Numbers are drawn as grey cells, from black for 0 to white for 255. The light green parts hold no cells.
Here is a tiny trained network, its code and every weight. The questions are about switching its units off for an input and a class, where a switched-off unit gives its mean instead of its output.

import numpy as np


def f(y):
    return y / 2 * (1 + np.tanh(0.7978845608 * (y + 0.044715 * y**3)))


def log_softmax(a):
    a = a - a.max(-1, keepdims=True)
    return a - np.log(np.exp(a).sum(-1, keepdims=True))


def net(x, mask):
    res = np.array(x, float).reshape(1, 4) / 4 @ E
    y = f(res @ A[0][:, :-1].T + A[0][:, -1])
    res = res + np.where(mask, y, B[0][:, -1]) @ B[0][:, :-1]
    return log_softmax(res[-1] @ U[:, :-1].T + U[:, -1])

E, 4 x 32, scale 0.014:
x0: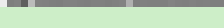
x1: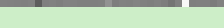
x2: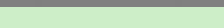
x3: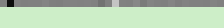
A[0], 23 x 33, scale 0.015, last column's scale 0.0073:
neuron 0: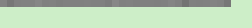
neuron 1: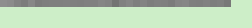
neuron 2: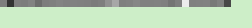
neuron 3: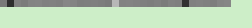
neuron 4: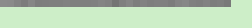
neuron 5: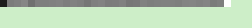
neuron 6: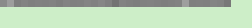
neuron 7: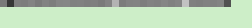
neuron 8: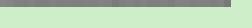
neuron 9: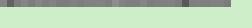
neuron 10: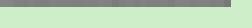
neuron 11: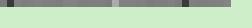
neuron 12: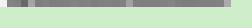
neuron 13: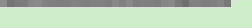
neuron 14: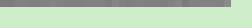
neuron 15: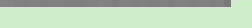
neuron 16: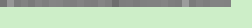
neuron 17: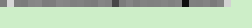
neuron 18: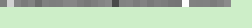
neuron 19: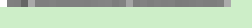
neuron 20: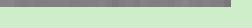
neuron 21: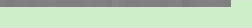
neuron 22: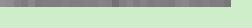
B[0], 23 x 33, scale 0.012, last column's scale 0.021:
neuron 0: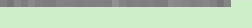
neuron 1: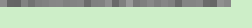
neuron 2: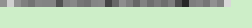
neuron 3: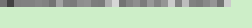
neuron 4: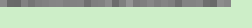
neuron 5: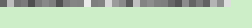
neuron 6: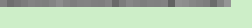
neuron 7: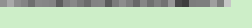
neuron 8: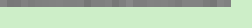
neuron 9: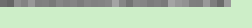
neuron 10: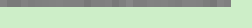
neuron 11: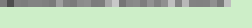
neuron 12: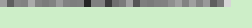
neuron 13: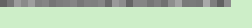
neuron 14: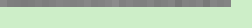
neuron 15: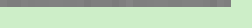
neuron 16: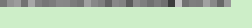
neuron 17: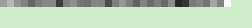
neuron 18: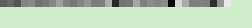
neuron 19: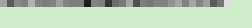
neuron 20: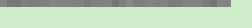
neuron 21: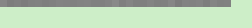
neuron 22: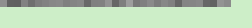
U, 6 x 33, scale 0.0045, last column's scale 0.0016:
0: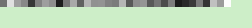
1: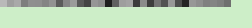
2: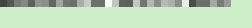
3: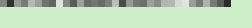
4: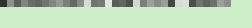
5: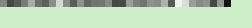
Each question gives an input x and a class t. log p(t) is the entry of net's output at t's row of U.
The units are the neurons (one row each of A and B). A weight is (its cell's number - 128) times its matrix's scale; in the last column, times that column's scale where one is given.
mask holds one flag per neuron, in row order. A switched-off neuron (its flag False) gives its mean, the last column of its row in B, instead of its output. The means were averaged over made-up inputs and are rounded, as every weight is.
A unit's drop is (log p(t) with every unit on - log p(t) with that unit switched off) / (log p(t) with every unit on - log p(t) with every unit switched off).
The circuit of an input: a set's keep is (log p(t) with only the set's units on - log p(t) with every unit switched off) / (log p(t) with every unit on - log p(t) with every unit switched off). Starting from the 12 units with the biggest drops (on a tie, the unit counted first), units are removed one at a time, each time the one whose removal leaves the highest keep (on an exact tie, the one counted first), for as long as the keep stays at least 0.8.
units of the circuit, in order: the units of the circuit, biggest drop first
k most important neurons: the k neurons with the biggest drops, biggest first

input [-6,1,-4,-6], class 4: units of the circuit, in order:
[neuron 18]
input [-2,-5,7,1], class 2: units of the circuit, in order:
[neuron 2; neuron 3]
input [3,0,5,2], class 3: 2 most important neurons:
[neuron 17; neuron 2]
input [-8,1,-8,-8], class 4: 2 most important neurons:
[neuron 18; neuron 2]
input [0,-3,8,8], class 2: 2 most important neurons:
[neuron 19; neuron 12]
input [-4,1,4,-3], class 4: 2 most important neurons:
[neuron 2; neuron 7]
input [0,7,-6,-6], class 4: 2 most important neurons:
[neuron 19; neuron 12]
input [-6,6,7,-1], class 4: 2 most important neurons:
[neuron 18; neuron 17]
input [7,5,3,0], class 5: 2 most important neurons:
[neuron 17; neuron 18]
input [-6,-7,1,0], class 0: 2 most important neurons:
[neuron 17; neuron 18]
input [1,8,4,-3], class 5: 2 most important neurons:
[neuron 5; neuron 18]
